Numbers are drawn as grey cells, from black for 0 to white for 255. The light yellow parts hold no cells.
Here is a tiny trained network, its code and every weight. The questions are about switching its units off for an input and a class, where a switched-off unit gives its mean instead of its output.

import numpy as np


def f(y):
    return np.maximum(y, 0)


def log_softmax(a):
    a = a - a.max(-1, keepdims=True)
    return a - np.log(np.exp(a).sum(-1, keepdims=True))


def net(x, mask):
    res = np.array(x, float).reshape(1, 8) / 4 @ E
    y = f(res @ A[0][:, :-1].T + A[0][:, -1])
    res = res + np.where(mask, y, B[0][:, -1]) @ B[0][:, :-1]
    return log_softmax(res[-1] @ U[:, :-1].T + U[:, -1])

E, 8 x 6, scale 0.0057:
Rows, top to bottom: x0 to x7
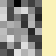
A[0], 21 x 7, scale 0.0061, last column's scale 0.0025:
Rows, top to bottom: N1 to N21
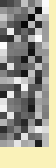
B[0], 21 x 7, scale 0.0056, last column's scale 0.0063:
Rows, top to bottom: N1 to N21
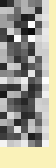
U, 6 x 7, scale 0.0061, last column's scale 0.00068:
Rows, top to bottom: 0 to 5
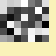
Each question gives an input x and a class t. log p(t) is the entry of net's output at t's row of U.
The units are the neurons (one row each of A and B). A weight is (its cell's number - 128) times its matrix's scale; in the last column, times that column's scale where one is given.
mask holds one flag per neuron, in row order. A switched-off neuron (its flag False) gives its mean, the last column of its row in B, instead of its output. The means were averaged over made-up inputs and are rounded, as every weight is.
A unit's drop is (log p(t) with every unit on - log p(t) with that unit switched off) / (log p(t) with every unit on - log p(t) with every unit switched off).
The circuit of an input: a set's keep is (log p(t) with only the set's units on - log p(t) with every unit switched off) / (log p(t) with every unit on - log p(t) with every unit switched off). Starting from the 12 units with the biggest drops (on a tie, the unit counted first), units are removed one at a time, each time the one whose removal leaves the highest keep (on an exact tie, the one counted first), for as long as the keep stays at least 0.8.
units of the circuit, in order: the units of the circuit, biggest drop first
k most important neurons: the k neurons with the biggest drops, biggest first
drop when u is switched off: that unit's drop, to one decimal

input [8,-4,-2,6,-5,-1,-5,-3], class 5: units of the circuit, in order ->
N4
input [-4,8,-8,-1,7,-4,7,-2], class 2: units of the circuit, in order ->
N13; N20
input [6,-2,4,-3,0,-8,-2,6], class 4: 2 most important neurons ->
N6; N19
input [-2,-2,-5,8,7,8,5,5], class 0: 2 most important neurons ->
N12; N21
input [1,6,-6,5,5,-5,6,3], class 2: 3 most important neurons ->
N13; N1; N20
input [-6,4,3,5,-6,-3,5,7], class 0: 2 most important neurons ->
N21; N12
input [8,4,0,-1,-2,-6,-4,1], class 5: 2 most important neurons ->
N4; N11
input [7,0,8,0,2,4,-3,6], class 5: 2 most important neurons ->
N4; N9
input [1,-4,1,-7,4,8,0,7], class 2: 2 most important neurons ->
N13; N20
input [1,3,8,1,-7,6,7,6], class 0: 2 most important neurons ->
N12; N21
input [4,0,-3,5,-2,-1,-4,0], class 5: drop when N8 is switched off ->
0.1
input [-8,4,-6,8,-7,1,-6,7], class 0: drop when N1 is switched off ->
0.1
